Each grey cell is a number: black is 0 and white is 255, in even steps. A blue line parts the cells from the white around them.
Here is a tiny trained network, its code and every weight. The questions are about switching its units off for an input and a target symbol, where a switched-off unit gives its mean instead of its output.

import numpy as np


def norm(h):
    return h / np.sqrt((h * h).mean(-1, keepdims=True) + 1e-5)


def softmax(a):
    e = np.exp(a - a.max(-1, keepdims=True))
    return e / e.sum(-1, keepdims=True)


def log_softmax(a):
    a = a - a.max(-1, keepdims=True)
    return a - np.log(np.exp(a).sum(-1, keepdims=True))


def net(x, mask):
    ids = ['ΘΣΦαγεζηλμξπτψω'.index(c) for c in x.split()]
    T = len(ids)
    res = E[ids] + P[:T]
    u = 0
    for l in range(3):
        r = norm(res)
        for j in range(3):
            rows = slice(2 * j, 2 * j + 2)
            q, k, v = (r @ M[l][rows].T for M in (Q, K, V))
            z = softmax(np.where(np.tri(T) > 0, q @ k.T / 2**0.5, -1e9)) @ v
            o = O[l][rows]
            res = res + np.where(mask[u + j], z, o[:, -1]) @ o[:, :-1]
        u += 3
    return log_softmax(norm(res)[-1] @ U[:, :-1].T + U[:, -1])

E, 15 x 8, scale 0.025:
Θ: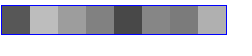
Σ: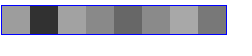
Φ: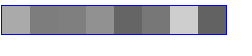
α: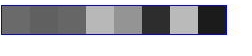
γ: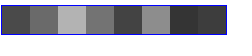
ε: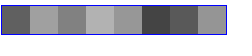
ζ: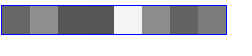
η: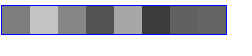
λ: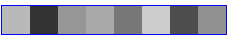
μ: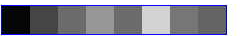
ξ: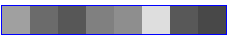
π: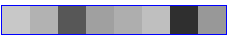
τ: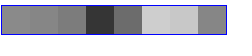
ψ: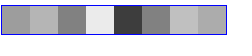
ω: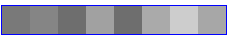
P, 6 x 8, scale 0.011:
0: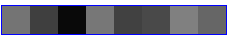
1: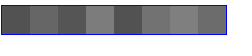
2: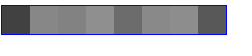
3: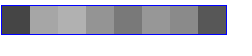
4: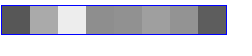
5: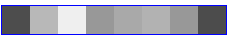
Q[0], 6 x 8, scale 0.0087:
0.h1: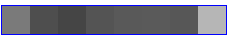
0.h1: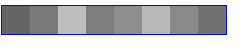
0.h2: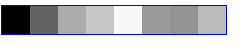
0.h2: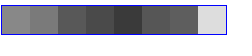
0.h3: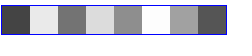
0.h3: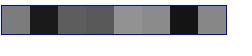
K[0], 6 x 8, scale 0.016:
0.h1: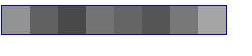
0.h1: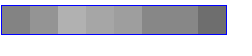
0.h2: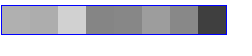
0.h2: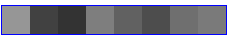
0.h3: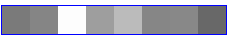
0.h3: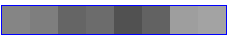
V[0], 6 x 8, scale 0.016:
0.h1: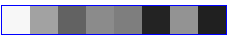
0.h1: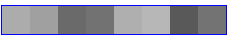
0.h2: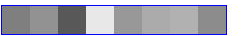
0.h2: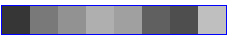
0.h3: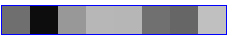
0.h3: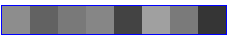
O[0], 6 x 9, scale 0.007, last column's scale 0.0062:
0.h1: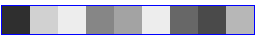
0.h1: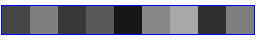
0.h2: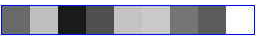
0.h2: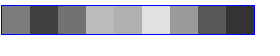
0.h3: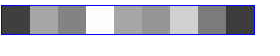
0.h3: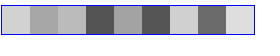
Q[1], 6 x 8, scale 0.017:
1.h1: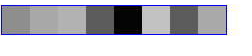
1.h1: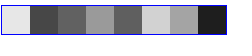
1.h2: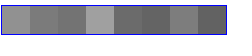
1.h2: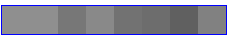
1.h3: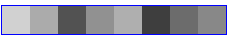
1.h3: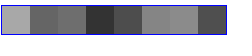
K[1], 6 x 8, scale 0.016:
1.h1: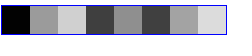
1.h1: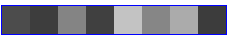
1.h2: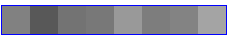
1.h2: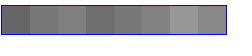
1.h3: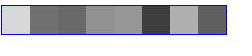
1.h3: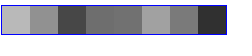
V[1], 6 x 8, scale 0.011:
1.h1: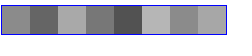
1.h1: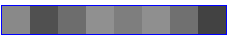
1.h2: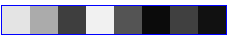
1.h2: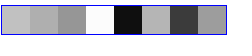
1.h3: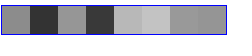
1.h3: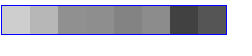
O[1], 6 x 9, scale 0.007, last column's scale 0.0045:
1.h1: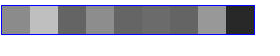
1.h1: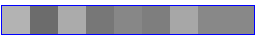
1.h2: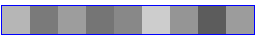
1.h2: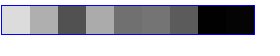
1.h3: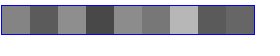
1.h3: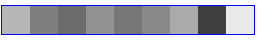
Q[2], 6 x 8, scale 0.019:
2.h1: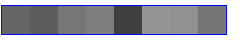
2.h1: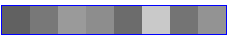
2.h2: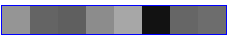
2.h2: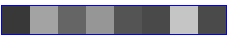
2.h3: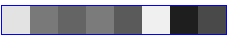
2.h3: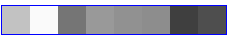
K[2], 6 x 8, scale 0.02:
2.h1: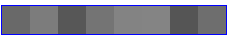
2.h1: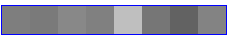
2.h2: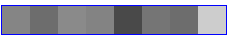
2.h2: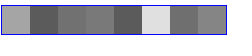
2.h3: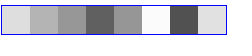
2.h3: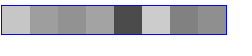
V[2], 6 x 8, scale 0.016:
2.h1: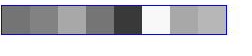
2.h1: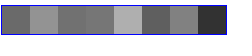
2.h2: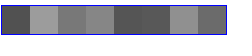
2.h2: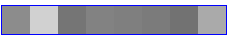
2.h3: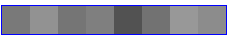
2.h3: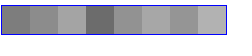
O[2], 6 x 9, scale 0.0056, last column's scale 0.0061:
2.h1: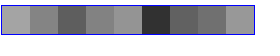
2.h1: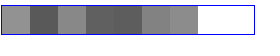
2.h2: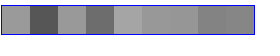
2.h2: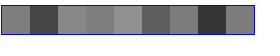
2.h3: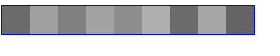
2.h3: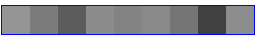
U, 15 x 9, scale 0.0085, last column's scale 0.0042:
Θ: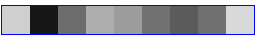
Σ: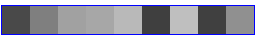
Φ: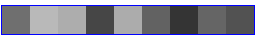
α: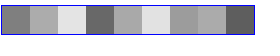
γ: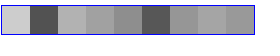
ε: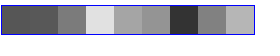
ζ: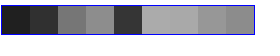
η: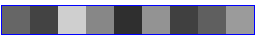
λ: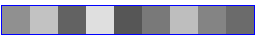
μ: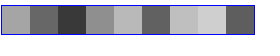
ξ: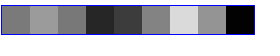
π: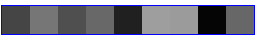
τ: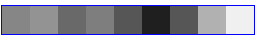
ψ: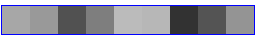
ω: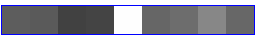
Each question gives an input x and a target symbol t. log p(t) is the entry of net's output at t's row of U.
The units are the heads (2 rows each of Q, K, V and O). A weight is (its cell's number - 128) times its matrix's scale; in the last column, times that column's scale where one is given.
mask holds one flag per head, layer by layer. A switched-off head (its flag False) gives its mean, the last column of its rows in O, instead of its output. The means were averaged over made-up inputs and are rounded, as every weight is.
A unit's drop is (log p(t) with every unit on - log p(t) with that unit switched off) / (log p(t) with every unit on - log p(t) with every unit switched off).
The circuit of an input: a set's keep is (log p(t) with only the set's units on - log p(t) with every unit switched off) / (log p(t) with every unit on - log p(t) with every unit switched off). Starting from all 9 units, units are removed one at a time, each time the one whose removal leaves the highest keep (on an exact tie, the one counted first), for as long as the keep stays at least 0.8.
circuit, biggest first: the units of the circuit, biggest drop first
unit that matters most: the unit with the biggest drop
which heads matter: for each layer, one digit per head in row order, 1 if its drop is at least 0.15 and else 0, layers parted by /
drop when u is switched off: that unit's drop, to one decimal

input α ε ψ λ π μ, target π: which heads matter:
100 / 010 / 000
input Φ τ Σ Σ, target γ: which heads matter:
100 / 000 / 000
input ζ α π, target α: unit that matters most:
2.h2
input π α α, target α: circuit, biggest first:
0.h1; 2.h1
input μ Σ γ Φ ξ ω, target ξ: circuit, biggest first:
0.h1; 0.h2
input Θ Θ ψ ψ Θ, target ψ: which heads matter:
010 / 000 / 000
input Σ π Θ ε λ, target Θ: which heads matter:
100 / 000 / 000
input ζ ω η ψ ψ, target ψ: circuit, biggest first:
1.h2; 0.h2; 0.h3
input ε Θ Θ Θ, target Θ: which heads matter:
110 / 000 / 000
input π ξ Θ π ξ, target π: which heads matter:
100 / 000 / 000
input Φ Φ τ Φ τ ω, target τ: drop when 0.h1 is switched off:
0.2
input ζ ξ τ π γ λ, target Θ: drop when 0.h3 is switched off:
-0.3
